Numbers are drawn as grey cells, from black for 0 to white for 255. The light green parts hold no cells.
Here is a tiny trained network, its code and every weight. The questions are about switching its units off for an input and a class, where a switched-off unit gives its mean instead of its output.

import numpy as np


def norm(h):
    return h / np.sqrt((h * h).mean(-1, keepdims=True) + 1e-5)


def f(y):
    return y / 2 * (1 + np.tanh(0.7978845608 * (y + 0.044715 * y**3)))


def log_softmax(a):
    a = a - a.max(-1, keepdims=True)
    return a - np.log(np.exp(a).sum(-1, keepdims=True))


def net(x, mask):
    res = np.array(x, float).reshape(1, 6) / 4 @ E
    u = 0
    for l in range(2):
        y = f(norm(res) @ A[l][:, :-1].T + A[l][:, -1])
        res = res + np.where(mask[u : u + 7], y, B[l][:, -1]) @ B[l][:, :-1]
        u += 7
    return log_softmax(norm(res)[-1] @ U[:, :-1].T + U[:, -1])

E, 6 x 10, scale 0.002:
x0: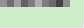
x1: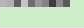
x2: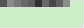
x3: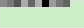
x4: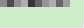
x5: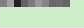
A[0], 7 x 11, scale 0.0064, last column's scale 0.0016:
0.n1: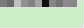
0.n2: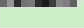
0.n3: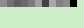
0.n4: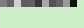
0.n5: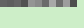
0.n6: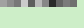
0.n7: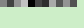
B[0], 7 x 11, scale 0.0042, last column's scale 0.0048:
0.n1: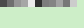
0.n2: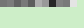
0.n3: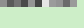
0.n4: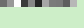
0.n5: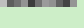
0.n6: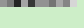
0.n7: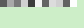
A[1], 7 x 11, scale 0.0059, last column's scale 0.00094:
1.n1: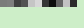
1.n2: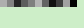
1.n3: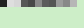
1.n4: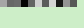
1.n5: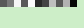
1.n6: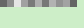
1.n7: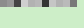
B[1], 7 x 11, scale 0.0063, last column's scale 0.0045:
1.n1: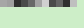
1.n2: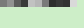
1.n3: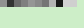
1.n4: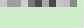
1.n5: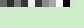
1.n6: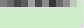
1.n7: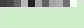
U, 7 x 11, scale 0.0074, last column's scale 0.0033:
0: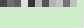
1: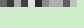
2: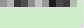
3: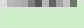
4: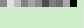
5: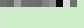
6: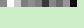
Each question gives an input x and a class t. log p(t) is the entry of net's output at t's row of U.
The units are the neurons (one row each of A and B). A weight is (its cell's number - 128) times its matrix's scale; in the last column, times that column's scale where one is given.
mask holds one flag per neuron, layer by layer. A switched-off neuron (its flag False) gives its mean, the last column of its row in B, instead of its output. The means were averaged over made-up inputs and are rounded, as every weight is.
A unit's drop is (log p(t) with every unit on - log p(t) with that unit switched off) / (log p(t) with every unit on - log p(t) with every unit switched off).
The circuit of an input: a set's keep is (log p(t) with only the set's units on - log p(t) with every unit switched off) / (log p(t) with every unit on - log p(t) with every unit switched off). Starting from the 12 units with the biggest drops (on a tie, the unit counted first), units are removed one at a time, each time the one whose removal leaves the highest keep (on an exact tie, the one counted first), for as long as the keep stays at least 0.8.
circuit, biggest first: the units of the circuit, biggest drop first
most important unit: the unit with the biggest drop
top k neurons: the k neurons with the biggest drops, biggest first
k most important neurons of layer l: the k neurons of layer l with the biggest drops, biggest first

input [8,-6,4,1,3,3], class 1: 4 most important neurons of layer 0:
[0.n4; 0.n6; 0.n2; 0.n1]
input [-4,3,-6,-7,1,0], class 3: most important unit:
0.n7
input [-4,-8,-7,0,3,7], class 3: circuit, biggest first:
[1.n4; 0.n7; 0.n1]
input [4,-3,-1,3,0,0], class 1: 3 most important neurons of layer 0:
[0.n1; 0.n6; 0.n3]
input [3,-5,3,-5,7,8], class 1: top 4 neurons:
[0.n4; 0.n6; 0.n2; 1.n5]
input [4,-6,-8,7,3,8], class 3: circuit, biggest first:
[1.n4; 0.n7]
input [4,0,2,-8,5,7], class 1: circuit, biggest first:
[0.n4; 0.n2]
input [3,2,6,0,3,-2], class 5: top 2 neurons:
[0.n4; 1.n3]
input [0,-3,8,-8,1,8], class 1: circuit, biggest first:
[0.n4; 0.n6]
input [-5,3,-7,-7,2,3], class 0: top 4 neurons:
[0.n4; 0.n2; 0.n3; 1.n5]
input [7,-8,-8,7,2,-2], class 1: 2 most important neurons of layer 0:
[0.n1; 0.n6]
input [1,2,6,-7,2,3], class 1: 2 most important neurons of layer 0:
[0.n4; 0.n7]
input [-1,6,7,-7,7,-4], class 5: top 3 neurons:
[1.n3; 0.n1; 0.n7]
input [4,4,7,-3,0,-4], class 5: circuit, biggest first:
[1.n3]
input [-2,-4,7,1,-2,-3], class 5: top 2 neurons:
[0.n2; 1.n3]
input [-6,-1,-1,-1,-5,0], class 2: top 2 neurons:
[0.n7; 0.n4]
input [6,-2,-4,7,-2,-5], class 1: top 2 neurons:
[0.n1; 1.n5]
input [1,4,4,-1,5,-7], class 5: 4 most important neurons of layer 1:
[1.n3; 1.n6; 1.n5; 1.n7]
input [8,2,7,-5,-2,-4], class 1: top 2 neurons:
[1.n5; 0.n4]
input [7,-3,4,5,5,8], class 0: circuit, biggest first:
[0.n7]
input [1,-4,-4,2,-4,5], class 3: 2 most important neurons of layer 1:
[1.n4; 1.n5]
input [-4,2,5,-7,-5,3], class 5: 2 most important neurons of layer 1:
[1.n3; 1.n5]
